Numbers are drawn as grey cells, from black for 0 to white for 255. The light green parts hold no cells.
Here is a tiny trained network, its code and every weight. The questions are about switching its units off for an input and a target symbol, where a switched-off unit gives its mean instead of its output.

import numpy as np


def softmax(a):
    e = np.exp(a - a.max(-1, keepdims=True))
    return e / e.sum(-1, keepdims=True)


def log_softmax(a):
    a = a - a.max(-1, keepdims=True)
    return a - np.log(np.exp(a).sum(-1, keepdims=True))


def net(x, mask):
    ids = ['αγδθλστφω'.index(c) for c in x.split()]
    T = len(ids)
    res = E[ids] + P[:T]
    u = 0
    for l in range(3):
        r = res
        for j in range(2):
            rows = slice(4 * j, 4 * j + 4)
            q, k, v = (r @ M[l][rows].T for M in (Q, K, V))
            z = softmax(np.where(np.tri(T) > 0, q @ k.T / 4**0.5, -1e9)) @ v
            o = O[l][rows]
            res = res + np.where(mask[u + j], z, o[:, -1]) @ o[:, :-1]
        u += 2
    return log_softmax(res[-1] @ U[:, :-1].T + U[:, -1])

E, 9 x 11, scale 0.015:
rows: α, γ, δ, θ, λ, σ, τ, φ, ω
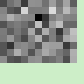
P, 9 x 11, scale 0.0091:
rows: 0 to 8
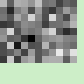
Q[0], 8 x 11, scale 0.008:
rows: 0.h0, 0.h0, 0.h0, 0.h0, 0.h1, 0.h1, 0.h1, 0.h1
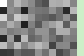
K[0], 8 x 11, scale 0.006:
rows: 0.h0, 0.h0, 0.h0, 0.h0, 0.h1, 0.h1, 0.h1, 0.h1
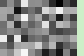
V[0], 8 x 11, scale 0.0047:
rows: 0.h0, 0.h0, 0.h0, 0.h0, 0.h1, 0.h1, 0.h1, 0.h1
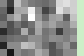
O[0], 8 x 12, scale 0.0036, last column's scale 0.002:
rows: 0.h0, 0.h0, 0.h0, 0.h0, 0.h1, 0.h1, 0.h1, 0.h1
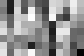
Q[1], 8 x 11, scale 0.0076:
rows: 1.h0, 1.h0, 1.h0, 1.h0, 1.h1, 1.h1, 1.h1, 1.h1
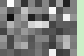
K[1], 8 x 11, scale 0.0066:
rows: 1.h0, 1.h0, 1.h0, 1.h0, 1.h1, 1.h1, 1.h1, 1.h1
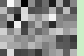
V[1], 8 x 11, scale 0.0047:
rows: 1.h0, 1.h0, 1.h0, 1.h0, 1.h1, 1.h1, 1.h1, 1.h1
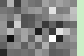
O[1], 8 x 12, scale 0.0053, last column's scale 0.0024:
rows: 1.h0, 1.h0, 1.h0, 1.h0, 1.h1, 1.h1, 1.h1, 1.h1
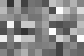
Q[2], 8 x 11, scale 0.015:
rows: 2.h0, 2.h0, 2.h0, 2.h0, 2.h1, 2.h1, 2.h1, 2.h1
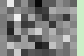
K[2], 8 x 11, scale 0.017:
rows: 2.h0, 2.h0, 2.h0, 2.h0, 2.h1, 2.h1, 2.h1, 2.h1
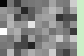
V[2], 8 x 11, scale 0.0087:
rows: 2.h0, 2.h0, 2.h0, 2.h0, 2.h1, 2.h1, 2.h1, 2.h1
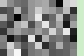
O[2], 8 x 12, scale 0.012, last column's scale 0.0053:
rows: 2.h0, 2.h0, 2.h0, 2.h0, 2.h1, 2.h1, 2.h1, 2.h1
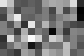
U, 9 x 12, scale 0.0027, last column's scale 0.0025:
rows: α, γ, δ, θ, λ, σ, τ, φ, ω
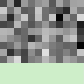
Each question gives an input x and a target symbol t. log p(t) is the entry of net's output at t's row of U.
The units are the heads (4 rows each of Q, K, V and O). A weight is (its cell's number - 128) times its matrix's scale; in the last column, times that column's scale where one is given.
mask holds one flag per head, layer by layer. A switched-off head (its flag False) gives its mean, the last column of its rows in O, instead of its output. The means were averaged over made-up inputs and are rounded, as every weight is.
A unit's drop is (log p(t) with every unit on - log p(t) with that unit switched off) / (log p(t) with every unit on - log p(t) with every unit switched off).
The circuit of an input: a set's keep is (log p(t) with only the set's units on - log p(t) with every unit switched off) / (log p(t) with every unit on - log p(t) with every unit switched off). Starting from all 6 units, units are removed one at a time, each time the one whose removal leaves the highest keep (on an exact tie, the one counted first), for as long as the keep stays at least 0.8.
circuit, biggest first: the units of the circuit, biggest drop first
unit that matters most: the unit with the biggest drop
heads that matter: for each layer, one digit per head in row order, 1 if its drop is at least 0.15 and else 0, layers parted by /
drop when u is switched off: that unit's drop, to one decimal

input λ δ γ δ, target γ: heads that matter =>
00 / 00 / 01
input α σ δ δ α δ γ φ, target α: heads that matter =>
00 / 00 / 11
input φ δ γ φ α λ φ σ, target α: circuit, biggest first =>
(2.h1 2.h0)
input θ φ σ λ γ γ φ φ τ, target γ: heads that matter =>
00 / 10 / 01
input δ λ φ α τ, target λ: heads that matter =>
00 / 00 / 11
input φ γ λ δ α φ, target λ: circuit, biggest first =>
(2.h1 2.h0 0.h0)
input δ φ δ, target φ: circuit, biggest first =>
(2.h0 2.h1)
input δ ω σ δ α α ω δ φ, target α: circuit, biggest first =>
(2.h1 2.h0 0.h0)
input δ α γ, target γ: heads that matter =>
00 / 10 / 01
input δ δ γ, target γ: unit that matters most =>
1.h0
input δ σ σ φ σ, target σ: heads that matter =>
00 / 00 / 11
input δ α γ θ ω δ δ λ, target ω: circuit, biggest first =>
(2.h0 2.h1)
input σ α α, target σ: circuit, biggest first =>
(2.h0 2.h1)
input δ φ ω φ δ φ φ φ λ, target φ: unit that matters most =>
2.h0
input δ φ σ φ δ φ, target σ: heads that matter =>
10 / 00 / 11
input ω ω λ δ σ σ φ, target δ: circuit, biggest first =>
(2.h0 0.h0)
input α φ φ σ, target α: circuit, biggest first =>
(2.h0 2.h1)
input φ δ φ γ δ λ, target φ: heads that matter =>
10 / 00 / 11
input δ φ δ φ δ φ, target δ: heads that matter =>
00 / 00 / 10
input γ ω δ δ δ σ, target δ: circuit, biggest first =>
(2.h0)
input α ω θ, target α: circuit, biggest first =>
(2.h0 2.h1)
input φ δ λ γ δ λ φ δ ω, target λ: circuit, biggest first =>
(2.h0 2.h1 0.h0)
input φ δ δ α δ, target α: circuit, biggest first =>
(2.h1 2.h0)
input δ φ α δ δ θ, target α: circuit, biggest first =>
(0.h0 2.h1 2.h0)
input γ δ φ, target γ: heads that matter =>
00 / 00 / 01
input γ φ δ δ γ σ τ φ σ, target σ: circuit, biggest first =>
(2.h0 2.h1 0.h0)
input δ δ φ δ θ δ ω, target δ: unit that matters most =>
2.h0
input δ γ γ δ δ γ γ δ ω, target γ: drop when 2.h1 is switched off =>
1.0
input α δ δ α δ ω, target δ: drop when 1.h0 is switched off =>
0.1
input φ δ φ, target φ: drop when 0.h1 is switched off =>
0.0
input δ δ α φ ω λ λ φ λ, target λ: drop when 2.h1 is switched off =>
0.4
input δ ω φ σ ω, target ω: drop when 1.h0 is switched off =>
0.1
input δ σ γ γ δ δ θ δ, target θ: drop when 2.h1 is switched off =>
0.3
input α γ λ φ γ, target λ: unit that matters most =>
1.h0
